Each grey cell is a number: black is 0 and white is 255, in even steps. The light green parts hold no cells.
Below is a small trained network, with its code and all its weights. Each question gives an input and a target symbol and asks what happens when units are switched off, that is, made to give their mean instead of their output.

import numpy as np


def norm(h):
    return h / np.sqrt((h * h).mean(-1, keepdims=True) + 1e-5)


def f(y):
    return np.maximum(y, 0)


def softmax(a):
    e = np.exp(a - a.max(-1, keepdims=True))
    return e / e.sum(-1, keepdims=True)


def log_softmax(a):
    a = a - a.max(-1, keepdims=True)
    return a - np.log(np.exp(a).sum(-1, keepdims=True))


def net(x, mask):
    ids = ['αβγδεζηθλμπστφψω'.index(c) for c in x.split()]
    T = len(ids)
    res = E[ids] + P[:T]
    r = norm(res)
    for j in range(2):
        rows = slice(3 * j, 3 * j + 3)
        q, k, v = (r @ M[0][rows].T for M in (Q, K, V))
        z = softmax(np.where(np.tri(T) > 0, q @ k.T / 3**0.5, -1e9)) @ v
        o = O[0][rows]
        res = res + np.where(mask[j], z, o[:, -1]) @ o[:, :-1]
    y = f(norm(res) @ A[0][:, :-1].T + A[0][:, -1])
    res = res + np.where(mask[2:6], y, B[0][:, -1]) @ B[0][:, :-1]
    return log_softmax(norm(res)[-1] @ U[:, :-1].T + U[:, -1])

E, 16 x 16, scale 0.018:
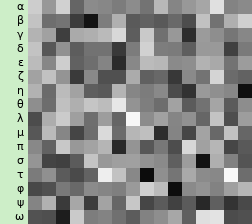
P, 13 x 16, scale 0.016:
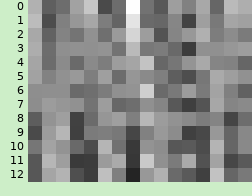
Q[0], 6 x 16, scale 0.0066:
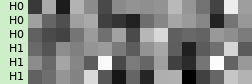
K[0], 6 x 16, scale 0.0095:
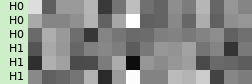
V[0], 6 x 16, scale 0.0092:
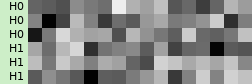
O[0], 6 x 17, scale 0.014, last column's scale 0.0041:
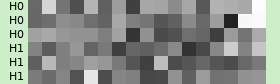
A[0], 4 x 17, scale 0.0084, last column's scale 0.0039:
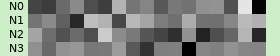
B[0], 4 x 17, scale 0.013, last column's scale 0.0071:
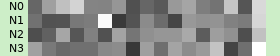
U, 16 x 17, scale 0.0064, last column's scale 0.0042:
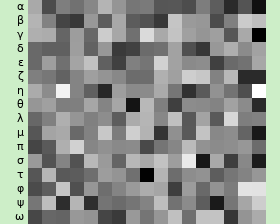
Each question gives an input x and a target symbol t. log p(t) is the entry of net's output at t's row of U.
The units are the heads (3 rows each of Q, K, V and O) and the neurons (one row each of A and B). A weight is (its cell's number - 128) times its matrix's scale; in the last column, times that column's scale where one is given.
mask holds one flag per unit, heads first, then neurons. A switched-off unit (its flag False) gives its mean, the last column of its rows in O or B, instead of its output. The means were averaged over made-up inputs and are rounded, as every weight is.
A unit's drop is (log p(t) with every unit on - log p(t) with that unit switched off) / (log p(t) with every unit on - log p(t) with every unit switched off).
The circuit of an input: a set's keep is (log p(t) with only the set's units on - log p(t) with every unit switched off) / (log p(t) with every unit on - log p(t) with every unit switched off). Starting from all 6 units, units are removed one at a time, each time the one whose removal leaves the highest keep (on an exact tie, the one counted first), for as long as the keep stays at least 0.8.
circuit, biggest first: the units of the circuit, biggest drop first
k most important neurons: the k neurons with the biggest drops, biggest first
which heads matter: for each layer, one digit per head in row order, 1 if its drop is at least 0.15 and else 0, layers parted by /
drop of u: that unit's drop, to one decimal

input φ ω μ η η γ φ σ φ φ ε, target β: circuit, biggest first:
H1
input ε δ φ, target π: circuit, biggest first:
N0; H0
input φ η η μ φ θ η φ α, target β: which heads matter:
01
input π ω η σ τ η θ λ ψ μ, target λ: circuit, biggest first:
H0; H1
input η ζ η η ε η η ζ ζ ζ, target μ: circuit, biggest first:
H1; H0
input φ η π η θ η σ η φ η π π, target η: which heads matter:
10
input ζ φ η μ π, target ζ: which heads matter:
10
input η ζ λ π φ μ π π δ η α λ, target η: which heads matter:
10
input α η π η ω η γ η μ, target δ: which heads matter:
01
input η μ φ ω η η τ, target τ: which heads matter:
11
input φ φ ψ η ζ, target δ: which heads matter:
01
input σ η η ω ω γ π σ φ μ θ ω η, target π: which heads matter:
10
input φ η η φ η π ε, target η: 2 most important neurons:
N1; N2
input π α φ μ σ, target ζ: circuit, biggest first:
H0
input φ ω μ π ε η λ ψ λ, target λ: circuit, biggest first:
H1; H0
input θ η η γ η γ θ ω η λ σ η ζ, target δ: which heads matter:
11
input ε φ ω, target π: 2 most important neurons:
N0; N3
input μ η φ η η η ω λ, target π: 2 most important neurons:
N0; N3
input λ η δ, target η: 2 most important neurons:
N1; N2
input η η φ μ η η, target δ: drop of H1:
1.1
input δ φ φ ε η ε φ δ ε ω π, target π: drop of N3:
0.1
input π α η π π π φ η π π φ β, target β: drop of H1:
1.2
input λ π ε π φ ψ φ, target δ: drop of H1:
0.6
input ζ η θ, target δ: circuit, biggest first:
H1
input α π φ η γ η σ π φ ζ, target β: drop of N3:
0.0
